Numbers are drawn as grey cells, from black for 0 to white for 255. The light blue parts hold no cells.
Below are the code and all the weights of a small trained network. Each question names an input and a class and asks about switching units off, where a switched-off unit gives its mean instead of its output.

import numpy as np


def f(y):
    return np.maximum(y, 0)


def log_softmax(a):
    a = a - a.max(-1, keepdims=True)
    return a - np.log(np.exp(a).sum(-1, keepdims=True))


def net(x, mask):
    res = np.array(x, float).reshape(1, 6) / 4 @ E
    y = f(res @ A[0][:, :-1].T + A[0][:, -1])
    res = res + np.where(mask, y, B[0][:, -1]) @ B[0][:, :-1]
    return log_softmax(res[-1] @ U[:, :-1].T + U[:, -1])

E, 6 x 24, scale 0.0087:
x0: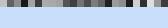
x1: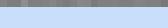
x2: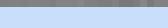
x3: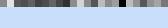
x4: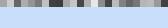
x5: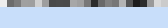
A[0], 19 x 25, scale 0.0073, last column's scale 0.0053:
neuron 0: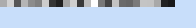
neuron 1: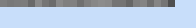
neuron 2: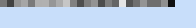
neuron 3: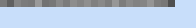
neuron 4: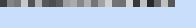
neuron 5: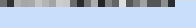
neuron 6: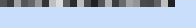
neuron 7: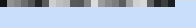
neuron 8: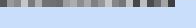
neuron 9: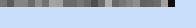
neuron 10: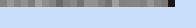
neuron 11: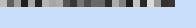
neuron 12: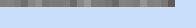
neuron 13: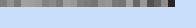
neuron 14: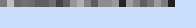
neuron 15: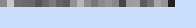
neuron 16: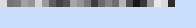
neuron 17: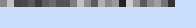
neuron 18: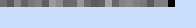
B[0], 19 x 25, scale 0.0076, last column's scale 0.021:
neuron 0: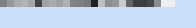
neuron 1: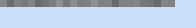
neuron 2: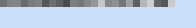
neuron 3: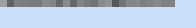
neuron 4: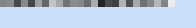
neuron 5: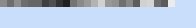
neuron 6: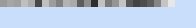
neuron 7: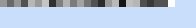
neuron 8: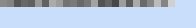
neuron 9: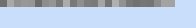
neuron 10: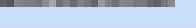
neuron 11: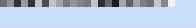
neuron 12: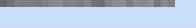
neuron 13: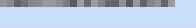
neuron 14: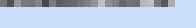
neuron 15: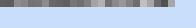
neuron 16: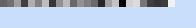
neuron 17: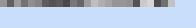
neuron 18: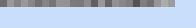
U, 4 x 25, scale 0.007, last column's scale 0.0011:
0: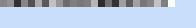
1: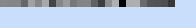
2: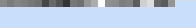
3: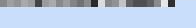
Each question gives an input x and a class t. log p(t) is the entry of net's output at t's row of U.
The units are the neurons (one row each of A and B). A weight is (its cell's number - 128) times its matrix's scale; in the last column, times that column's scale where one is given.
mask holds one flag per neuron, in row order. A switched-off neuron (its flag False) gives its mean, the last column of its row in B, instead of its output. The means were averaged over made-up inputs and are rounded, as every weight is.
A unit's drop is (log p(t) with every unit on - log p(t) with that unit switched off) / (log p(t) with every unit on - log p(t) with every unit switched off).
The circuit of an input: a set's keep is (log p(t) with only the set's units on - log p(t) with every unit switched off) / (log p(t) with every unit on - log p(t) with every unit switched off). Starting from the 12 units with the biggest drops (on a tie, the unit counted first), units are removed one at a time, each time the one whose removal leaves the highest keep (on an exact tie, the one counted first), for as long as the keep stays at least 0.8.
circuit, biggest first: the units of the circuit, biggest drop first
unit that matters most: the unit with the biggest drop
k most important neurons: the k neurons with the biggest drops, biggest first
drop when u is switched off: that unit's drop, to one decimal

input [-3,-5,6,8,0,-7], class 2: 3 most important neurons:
(neuron 17; neuron 16; neuron 14)
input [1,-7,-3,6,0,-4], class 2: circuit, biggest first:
(neuron 17)
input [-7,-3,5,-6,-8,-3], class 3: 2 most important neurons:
(neuron 6; neuron 11)
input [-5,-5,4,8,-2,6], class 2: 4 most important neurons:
(neuron 17; neuron 7; neuron 14; neuron 15)
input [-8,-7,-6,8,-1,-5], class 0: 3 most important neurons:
(neuron 4; neuron 8; neuron 5)
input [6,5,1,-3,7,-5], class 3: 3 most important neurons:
(neuron 0; neuron 4; neuron 16)
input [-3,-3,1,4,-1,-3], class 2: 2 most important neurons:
(neuron 16; neuron 11)
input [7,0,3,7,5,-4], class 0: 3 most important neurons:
(neuron 11; neuron 5; neuron 2)
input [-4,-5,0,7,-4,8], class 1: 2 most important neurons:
(neuron 16; neuron 5)
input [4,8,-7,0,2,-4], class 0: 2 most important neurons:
(neuron 16; neuron 11)
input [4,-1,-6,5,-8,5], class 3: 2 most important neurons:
(neuron 6; neuron 7)
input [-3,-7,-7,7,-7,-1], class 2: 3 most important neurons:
(neuron 17; neuron 0; neuron 14)
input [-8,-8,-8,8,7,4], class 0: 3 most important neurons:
(neuron 4; neuron 8; neuron 5)
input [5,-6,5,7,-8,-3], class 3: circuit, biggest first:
(neuron 6)
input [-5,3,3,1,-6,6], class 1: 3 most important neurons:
(neuron 16; neuron 0; neuron 11)
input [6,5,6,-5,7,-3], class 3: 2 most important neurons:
(neuron 0; neuron 4)
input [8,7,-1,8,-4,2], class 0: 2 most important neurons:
(neuron 11; neuron 5)
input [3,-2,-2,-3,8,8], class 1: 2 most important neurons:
(neuron 16; neuron 6)
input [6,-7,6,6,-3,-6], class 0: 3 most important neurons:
(neuron 11; neuron 16; neuron 5)
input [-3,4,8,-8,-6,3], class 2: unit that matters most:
neuron 5
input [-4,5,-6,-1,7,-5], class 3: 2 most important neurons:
(neuron 0; neuron 16)
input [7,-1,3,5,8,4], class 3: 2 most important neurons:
(neuron 0; neuron 4)
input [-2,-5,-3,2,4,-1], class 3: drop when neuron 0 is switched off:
0.2
